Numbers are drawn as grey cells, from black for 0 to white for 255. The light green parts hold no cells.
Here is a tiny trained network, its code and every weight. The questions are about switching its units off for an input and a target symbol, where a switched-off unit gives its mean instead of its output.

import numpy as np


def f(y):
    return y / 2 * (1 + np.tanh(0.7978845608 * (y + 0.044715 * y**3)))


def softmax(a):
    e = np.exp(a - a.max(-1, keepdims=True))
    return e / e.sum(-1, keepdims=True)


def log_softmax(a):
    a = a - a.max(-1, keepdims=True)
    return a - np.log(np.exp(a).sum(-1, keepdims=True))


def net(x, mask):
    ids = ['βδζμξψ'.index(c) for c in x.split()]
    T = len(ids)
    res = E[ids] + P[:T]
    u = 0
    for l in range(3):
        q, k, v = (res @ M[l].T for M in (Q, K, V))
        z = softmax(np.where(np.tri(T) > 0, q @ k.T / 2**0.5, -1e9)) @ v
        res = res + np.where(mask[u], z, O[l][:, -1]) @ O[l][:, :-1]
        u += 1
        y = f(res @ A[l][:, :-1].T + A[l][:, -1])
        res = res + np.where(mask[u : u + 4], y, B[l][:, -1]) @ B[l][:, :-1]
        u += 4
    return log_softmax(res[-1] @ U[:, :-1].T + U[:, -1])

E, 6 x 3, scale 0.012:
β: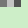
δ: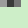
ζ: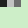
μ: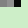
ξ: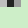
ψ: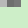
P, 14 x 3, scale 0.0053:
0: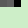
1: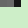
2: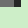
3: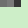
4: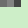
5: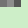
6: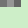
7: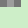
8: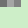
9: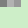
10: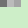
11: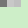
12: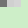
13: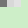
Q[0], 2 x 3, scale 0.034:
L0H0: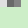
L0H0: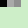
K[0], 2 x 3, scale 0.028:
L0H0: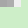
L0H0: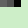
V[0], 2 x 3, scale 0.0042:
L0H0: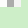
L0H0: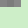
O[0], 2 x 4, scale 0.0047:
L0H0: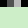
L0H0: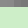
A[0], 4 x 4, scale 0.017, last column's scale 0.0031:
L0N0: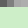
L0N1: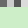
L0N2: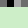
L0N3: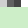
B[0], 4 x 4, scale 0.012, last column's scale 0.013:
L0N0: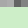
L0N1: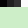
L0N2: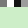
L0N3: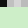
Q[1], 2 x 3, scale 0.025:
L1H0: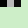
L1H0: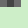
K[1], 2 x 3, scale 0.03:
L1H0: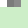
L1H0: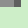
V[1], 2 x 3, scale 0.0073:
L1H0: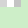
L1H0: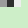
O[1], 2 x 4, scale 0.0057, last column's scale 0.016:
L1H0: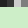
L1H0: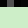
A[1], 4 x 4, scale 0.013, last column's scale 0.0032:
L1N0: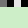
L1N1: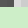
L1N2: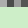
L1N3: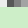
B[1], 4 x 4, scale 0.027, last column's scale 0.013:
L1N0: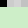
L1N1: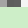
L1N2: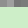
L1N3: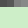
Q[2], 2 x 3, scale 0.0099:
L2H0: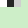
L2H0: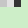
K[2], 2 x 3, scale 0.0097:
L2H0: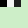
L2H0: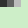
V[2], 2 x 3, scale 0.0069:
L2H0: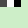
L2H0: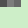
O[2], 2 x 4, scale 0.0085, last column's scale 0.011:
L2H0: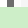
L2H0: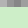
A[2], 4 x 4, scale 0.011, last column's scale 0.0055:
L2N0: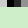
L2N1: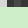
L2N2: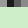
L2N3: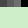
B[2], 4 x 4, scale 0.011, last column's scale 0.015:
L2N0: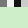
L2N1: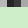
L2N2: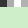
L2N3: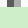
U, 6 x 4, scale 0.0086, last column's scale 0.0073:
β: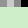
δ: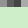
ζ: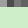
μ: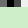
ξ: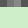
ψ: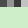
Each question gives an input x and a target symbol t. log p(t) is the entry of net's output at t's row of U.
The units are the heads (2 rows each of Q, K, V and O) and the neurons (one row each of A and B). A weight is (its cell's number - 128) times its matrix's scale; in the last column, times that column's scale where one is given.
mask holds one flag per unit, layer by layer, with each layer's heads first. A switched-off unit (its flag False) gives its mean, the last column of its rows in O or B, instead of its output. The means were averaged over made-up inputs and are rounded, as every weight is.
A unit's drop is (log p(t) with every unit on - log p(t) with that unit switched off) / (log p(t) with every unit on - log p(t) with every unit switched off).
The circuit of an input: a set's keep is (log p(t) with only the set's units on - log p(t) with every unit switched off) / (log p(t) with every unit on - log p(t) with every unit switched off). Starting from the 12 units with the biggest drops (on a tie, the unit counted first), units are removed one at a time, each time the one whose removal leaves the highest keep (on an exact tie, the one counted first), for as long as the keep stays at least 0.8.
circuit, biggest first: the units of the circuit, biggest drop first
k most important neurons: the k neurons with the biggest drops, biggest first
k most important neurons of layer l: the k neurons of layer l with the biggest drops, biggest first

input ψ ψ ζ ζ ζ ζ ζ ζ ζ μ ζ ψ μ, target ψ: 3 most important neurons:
(L1N0, L2N0, L0N1)
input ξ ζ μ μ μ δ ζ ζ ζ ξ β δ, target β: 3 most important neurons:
(L1N1, L0N2, L0N1)
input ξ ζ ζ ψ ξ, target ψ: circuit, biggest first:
(L0N2, L2N3)
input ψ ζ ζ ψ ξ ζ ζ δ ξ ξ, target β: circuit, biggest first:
(L0N1)
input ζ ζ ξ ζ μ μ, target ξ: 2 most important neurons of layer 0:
(L0N2, L0N1)
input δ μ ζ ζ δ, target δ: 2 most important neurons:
(L1N0, L0N1)
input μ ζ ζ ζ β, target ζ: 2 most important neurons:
(L1N0, L1N1)
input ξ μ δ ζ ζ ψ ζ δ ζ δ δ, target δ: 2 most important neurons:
(L1N0, L0N3)
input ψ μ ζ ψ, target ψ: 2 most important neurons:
(L0N3, L0N2)
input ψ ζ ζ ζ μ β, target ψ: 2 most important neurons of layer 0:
(L0N1, L0N2)
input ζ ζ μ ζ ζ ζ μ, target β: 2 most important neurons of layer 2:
(L2N1, L2N3)
